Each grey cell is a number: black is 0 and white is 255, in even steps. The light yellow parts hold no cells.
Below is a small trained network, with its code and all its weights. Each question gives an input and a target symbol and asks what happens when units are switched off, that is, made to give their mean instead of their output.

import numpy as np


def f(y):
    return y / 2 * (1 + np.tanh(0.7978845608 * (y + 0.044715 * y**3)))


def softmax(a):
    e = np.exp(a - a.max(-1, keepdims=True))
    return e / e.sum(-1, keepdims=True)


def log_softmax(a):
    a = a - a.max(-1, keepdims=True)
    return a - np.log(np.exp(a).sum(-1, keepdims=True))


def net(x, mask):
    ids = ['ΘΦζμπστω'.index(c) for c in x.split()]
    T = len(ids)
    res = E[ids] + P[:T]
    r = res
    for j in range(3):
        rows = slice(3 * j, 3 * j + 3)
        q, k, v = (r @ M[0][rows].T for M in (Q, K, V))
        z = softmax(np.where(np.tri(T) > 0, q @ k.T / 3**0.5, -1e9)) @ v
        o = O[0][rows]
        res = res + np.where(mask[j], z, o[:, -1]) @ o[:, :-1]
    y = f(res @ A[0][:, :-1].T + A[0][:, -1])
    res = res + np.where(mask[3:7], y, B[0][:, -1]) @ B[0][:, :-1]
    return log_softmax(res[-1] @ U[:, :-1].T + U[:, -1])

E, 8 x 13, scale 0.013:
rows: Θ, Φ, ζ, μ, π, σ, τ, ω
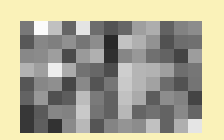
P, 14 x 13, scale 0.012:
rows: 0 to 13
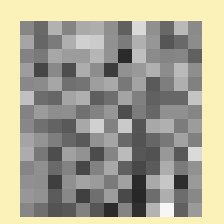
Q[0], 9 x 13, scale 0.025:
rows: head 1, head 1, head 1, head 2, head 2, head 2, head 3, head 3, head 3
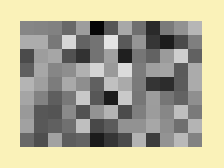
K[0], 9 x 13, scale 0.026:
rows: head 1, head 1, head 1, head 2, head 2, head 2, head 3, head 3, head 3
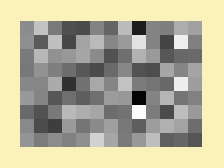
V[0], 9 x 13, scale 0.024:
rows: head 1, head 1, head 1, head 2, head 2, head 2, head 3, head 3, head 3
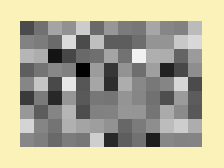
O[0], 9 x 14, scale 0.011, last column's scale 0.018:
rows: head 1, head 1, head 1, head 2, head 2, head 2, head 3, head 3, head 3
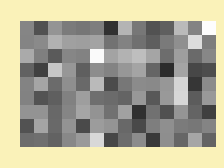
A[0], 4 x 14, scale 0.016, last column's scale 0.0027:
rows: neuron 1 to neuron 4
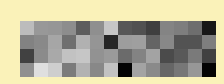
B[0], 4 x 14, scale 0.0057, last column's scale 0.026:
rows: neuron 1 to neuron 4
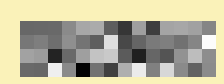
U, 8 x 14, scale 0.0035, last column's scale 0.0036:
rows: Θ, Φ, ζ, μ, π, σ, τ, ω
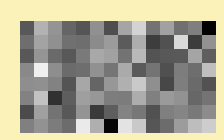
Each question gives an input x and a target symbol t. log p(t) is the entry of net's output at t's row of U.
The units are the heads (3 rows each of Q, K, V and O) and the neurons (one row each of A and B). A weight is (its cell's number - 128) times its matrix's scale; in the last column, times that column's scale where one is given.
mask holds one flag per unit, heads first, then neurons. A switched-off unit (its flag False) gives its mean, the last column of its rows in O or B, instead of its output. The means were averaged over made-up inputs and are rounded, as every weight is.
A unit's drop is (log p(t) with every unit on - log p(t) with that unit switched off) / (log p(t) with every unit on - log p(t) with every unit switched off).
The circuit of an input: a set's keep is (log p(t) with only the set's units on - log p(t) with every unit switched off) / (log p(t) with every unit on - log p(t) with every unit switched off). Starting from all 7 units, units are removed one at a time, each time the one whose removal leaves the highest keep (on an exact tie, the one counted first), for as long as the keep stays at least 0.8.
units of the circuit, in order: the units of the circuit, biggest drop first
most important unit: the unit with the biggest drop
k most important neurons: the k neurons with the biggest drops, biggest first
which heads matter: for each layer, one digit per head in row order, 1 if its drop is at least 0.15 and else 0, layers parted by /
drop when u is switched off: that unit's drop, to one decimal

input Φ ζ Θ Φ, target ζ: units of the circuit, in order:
[head 2; head 3; neuron 2]
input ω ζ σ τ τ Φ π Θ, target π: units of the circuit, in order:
[head 3; head 1]
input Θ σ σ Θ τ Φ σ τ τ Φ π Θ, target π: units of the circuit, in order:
[head 3; head 2]
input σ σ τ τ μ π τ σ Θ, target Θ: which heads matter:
001
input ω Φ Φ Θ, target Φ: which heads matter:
010
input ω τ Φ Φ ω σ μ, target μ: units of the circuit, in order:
[head 3]
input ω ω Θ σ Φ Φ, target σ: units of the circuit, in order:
[head 1; head 2]
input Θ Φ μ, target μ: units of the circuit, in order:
[head 3; head 2]
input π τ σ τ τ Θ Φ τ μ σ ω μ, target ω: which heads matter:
100
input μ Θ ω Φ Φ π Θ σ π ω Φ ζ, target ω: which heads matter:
100
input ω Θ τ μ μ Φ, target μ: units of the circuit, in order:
[head 2; head 3]
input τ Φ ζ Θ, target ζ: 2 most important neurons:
[neuron 3; neuron 2]
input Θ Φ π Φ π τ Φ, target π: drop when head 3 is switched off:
0.8
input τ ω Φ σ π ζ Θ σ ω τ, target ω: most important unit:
head 1
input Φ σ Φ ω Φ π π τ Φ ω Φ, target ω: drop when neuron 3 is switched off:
0.0
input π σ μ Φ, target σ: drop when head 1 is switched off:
0.3
